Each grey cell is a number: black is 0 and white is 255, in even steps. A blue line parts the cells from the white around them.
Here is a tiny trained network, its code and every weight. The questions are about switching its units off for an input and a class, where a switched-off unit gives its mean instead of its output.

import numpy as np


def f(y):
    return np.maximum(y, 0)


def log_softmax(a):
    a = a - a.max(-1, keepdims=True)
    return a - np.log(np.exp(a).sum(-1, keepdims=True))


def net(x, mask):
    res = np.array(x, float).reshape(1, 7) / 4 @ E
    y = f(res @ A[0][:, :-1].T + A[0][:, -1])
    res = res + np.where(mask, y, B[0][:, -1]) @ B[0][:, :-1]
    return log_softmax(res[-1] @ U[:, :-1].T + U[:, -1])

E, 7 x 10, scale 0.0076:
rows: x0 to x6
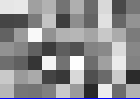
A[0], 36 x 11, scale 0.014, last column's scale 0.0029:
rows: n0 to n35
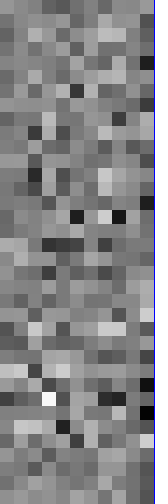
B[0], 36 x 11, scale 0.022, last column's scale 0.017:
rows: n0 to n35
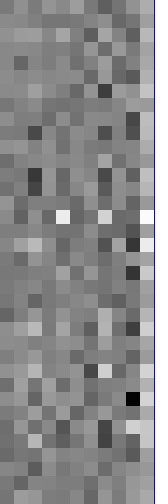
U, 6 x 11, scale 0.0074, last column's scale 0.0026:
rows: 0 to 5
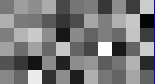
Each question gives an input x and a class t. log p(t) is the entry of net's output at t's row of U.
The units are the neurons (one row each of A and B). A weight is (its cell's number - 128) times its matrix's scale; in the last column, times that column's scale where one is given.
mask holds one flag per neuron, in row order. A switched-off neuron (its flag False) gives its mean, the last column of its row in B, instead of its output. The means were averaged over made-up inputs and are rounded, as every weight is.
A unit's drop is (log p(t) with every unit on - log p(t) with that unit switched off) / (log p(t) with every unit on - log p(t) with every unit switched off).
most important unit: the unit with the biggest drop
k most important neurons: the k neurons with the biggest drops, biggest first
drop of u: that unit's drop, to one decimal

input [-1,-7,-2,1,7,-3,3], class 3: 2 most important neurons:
[n26; n17]
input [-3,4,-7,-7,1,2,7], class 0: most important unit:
n28
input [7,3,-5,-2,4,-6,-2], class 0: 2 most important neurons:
[n12; n9]
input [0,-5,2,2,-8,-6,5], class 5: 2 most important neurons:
[n6; n31]
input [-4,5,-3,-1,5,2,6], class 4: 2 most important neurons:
[n17; n13]
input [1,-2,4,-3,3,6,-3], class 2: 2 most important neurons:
[n15; n30]
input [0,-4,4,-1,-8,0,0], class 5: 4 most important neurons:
[n28; n15; n12; n9]
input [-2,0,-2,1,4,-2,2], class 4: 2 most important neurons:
[n17; n23]
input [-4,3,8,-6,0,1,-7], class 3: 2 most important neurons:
[n23; n17]
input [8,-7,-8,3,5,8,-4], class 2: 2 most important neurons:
[n26; n28]
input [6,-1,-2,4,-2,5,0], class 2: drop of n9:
0.1
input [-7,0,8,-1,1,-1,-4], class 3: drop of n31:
0.0
